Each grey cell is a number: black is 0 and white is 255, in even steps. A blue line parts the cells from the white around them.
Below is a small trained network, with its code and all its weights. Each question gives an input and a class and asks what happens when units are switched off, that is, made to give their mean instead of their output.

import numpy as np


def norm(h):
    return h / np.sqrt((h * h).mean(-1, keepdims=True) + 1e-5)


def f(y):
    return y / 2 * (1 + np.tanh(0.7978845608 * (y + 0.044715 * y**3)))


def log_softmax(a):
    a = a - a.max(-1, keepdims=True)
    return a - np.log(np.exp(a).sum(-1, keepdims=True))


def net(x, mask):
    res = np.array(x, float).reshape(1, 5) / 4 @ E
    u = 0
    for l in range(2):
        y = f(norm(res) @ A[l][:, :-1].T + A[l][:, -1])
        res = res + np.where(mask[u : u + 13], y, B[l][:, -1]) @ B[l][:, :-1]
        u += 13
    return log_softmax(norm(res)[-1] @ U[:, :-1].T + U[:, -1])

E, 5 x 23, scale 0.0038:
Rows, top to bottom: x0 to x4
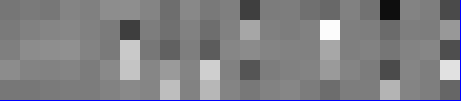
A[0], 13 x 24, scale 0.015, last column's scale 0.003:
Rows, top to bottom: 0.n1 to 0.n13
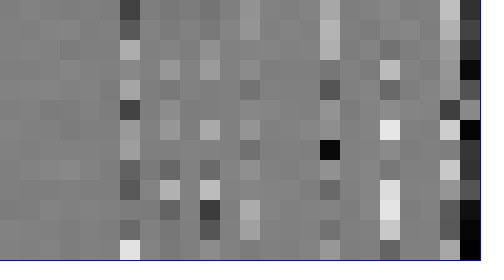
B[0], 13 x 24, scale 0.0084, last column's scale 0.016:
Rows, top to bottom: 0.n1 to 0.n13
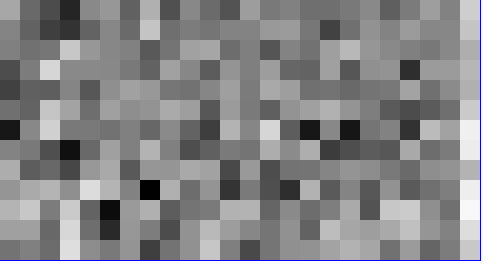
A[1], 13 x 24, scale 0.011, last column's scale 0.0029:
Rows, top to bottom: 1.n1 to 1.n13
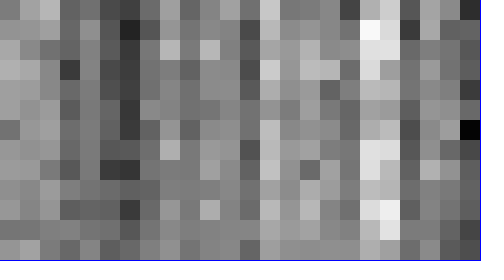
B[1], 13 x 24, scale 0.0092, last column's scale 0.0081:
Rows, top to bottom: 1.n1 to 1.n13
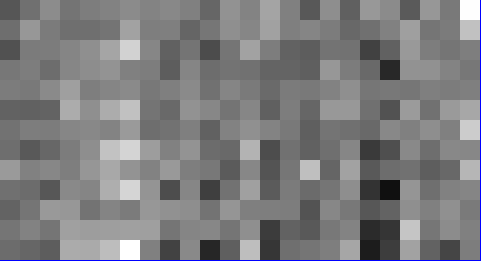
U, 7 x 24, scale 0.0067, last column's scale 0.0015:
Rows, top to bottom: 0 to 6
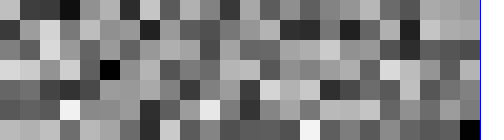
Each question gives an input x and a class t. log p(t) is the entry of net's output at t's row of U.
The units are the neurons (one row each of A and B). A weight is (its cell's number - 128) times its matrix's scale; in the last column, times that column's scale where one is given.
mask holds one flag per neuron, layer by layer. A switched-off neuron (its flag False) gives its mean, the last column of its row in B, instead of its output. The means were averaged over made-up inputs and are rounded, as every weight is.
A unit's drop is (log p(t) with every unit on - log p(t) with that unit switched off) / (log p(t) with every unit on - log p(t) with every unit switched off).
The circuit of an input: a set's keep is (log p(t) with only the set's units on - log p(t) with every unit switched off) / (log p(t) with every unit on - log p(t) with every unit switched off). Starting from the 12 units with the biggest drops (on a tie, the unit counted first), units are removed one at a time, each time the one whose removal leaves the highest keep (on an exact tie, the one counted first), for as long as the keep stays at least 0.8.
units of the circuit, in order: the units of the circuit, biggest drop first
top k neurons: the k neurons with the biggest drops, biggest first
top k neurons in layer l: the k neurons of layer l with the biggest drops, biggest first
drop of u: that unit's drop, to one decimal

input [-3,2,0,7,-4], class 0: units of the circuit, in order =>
(0.n9)
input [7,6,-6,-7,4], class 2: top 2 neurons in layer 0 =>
(0.n6 0.n11)
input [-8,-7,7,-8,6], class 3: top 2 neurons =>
(0.n11 0.n12)
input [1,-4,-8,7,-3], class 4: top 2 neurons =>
(0.n8 0.n5)
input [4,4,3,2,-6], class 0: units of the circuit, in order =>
(0.n9 0.n10)
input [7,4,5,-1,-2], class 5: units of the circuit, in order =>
(0.n7 0.n11)
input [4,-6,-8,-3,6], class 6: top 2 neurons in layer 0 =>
(0.n10 0.n7)
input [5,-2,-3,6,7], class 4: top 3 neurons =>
(0.n8 0.n12 0.n5)
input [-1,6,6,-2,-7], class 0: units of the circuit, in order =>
(0.n9 0.n2)
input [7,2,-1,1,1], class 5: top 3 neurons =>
(0.n8 0.n7 0.n11)
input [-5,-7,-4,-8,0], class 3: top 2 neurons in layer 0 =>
(0.n11 0.n12)
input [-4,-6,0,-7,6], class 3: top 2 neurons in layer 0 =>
(0.n11 0.n12)
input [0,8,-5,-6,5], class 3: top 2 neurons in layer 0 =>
(0.n11 0.n12)
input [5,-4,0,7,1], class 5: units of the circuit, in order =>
(0.n13)
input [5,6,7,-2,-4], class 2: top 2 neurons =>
(0.n11 0.n7)
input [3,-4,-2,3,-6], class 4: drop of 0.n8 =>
0.1
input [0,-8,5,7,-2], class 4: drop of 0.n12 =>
0.2
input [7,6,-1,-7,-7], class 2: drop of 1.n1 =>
0.0
